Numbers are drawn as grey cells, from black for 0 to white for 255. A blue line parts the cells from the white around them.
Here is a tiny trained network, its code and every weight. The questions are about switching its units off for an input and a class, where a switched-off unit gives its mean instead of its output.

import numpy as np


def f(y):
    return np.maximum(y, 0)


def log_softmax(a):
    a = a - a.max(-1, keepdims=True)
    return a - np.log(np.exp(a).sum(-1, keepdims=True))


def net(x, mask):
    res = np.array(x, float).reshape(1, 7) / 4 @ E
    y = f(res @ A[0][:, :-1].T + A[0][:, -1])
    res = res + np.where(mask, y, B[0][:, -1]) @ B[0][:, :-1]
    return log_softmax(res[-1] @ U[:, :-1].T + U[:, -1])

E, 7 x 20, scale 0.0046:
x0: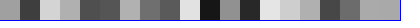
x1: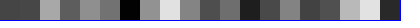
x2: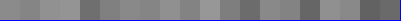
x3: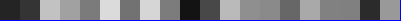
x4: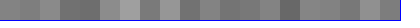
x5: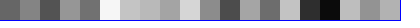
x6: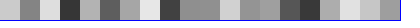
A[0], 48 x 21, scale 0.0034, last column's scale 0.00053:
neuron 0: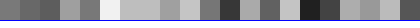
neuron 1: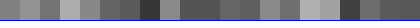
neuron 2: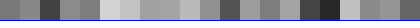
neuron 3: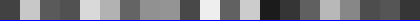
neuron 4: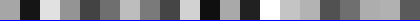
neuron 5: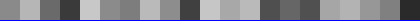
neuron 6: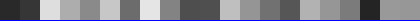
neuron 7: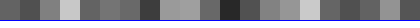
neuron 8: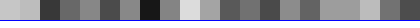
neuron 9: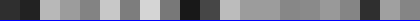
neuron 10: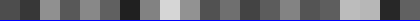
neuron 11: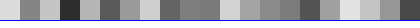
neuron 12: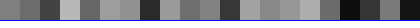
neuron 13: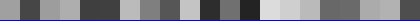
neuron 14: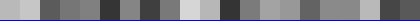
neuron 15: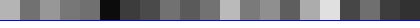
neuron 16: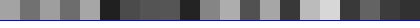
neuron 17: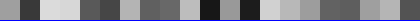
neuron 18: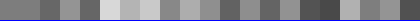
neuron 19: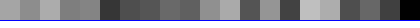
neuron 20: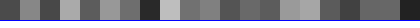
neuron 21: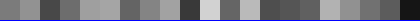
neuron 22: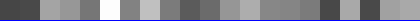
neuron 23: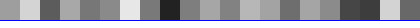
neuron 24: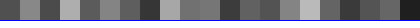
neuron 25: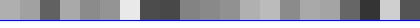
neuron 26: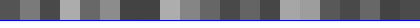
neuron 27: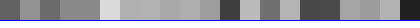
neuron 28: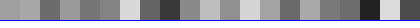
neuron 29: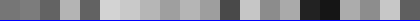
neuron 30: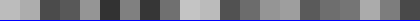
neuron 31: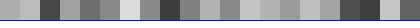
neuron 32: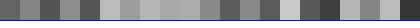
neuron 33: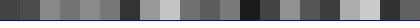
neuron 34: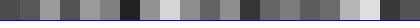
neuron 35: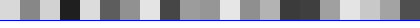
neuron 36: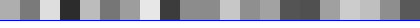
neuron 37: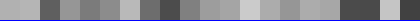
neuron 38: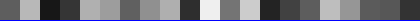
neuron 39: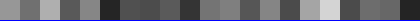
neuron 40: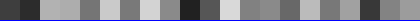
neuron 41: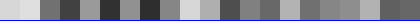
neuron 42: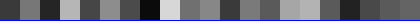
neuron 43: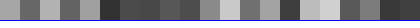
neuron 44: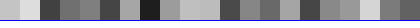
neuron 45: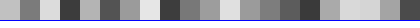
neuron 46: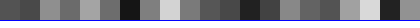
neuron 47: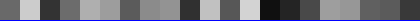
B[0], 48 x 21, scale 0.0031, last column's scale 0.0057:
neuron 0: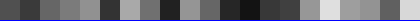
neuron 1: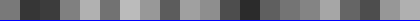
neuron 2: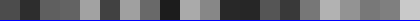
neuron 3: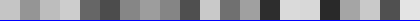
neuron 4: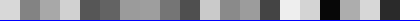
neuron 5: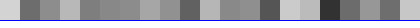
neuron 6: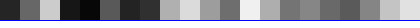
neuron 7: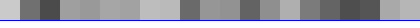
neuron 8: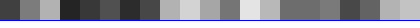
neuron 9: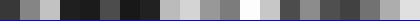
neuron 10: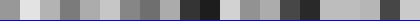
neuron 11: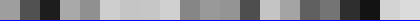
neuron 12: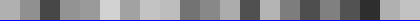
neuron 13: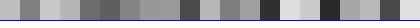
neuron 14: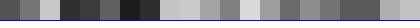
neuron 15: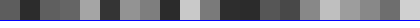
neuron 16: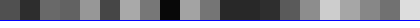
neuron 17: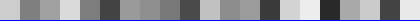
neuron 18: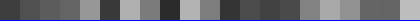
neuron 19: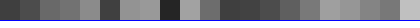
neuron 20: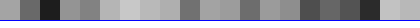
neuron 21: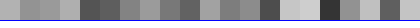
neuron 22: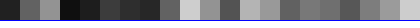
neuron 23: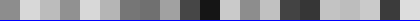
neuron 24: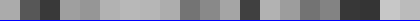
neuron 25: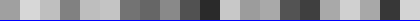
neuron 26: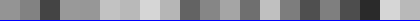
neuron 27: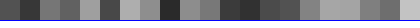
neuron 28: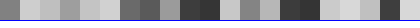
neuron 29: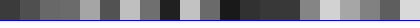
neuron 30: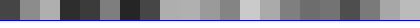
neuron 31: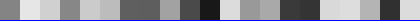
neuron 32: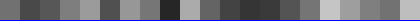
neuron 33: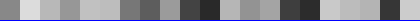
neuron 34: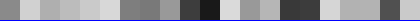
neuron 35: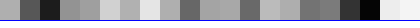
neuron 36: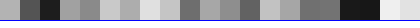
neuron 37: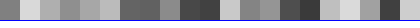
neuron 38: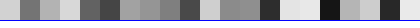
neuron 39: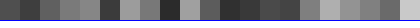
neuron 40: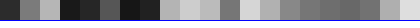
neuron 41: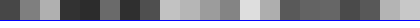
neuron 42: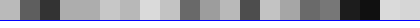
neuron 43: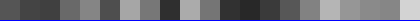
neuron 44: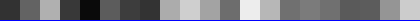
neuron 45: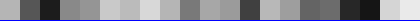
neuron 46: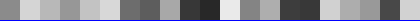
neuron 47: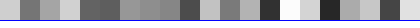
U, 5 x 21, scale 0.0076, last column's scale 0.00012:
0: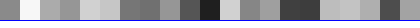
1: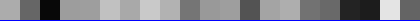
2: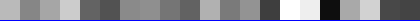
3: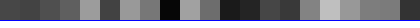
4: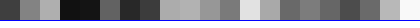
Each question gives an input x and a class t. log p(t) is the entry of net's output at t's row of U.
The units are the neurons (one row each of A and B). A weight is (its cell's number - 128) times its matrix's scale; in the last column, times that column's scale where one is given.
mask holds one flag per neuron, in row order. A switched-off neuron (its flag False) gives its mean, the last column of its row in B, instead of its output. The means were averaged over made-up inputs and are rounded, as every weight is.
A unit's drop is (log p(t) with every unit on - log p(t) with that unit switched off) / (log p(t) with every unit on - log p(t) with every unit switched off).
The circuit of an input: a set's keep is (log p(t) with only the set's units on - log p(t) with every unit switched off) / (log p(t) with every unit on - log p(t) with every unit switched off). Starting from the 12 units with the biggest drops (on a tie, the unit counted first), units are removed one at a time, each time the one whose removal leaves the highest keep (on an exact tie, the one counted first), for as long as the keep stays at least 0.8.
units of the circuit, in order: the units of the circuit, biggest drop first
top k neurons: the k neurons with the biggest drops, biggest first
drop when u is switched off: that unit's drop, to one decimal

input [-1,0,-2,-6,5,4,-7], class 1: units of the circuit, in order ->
(neuron 42)
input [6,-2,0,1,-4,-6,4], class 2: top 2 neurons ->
(neuron 4; neuron 17)
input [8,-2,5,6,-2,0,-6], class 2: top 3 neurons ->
(neuron 4; neuron 17; neuron 13)
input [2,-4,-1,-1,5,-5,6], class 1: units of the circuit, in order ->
(neuron 35; neuron 45)
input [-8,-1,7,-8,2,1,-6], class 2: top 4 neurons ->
(neuron 38; neuron 47; neuron 3; neuron 21)
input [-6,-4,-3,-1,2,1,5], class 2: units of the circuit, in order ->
(neuron 38; neuron 3)
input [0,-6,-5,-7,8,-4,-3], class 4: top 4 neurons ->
(neuron 44; neuron 8; neuron 41; neuron 14)
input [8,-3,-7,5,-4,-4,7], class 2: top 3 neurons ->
(neuron 4; neuron 17; neuron 13)
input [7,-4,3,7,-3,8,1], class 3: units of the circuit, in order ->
(neuron 29; neuron 0)
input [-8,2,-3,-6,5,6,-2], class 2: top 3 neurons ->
(neuron 38; neuron 47; neuron 3)
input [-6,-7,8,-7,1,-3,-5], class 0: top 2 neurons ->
(neuron 31; neuron 23)
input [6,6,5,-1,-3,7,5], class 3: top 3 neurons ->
(neuron 0; neuron 29; neuron 2)
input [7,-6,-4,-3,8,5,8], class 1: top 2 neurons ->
(neuron 35; neuron 36)
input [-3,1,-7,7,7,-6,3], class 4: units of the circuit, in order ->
(neuron 6)
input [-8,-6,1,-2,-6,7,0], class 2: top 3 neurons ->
(neuron 38; neuron 47; neuron 3)
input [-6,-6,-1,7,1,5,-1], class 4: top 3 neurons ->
(neuron 22; neuron 9; neuron 6)
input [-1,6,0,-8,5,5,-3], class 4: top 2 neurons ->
(neuron 44; neuron 8)
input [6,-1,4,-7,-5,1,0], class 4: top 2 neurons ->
(neuron 41; neuron 14)
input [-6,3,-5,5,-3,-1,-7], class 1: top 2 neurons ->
(neuron 42; neuron 26)
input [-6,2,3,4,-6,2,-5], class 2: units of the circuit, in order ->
(neuron 38)
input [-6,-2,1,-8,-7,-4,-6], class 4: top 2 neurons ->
(neuron 8; neuron 44)
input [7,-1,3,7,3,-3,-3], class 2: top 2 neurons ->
(neuron 4; neuron 17)
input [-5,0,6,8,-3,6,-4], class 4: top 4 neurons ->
(neuron 9; neuron 6; neuron 40; neuron 22)
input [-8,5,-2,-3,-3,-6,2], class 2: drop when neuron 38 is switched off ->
0.1
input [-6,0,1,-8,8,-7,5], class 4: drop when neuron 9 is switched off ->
-0.1
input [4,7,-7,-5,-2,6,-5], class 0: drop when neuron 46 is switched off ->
0.2
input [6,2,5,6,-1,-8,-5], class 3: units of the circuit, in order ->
(neuron 16)
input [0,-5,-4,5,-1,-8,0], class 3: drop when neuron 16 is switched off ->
0.1
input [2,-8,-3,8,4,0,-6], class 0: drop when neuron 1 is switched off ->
0.0
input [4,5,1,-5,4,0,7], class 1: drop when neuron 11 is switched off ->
0.1
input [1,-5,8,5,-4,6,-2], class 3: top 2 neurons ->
(neuron 29; neuron 0)
